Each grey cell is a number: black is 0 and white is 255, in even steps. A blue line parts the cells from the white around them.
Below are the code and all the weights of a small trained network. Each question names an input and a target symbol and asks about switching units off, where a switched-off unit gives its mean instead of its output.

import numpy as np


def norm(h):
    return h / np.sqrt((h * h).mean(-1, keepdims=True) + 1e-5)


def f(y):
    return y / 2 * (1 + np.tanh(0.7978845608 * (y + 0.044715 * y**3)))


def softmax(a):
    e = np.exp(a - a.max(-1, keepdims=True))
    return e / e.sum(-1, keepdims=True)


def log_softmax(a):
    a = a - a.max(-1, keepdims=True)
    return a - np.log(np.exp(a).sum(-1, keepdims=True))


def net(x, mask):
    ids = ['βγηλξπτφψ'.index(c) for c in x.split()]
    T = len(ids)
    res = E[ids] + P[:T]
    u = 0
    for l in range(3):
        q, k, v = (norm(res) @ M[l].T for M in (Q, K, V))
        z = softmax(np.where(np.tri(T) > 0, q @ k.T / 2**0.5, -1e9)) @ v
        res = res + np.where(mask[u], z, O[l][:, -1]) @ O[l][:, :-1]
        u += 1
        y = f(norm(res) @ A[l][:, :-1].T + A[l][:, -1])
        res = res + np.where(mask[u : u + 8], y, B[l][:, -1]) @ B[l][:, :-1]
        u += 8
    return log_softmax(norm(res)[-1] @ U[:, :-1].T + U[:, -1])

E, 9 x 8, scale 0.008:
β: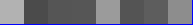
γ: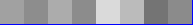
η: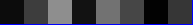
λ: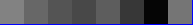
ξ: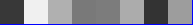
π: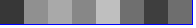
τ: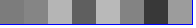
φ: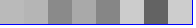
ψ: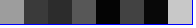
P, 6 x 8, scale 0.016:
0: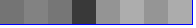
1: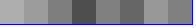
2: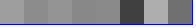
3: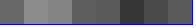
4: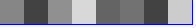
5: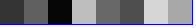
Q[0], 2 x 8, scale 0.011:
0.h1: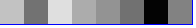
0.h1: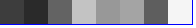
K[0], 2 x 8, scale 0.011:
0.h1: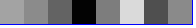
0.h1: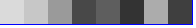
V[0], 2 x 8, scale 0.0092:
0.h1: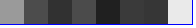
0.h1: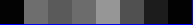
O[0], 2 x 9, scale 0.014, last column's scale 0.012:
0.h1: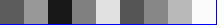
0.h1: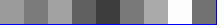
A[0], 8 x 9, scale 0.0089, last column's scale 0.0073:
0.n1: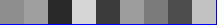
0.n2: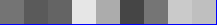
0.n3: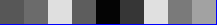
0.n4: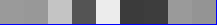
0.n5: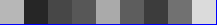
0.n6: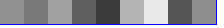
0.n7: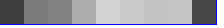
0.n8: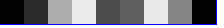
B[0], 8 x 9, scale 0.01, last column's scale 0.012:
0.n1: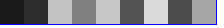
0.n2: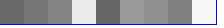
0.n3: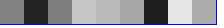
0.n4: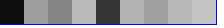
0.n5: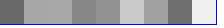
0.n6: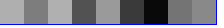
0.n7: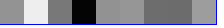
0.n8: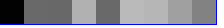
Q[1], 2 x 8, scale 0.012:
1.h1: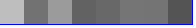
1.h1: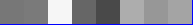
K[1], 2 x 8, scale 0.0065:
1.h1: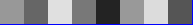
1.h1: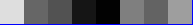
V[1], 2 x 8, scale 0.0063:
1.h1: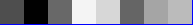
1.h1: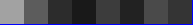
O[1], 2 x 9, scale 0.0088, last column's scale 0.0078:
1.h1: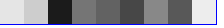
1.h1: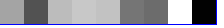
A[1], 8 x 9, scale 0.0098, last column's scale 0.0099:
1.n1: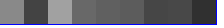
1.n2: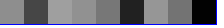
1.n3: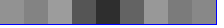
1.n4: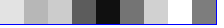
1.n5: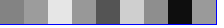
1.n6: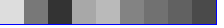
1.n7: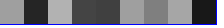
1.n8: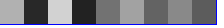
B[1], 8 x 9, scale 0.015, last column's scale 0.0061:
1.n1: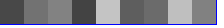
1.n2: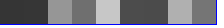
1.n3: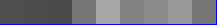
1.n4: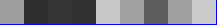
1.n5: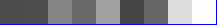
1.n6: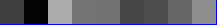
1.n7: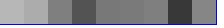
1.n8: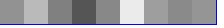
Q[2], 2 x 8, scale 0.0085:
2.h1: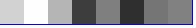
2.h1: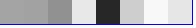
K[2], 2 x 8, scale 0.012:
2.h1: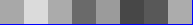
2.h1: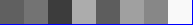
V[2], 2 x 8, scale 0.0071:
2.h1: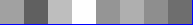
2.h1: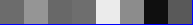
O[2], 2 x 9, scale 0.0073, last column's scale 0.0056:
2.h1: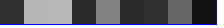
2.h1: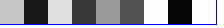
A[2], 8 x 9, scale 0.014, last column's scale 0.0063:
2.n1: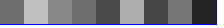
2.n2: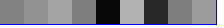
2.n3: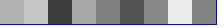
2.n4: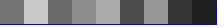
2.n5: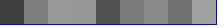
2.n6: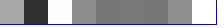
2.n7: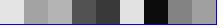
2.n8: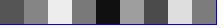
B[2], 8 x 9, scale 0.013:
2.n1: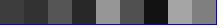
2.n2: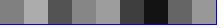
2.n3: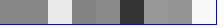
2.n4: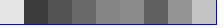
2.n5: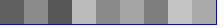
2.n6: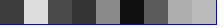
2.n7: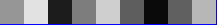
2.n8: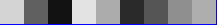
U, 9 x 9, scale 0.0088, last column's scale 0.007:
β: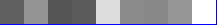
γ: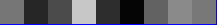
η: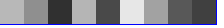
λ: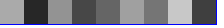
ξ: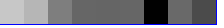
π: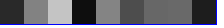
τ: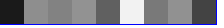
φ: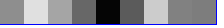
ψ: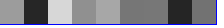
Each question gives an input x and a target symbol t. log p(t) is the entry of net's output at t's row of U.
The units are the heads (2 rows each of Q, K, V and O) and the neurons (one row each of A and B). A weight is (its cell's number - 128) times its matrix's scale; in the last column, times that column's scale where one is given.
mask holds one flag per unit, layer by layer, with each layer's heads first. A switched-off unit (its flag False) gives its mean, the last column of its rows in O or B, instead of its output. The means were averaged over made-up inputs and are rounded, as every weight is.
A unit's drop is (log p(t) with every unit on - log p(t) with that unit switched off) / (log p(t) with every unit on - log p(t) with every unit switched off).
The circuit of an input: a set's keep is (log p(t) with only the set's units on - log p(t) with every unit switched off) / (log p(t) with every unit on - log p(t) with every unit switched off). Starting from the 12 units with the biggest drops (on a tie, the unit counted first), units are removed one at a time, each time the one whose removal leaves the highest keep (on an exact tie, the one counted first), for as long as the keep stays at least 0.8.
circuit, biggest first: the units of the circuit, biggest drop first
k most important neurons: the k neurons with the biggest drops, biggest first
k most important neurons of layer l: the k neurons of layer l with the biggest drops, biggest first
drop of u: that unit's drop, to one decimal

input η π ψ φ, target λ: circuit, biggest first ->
0.h1, 1.n4, 2.n7
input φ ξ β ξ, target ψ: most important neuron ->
2.n6
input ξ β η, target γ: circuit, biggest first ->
0.h1, 2.n7
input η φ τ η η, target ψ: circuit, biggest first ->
0.h1, 2.h1
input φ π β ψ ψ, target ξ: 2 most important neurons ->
0.n3, 1.n5
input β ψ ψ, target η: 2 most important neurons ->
1.n5, 0.n5
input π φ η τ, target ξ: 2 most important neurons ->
0.n3, 2.n7
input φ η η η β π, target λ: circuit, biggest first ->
0.h1, 1.n4
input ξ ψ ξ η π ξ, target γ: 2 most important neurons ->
0.n8, 2.n8
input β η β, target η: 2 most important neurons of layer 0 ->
0.n4, 0.n5
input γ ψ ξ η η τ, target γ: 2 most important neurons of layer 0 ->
0.n8, 0.n3
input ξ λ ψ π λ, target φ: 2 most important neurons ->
2.n3, 2.n8
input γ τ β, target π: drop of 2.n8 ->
0.1
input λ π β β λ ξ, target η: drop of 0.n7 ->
0.0
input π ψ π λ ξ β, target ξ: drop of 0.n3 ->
0.2
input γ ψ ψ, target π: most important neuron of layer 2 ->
2.n8
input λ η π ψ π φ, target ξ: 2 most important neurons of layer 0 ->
0.n3, 0.n6
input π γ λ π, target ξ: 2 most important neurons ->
0.n3, 2.n7
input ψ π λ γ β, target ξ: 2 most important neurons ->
0.n3, 1.n5
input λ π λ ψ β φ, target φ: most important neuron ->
2.n3
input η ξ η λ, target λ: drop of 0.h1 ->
0.9
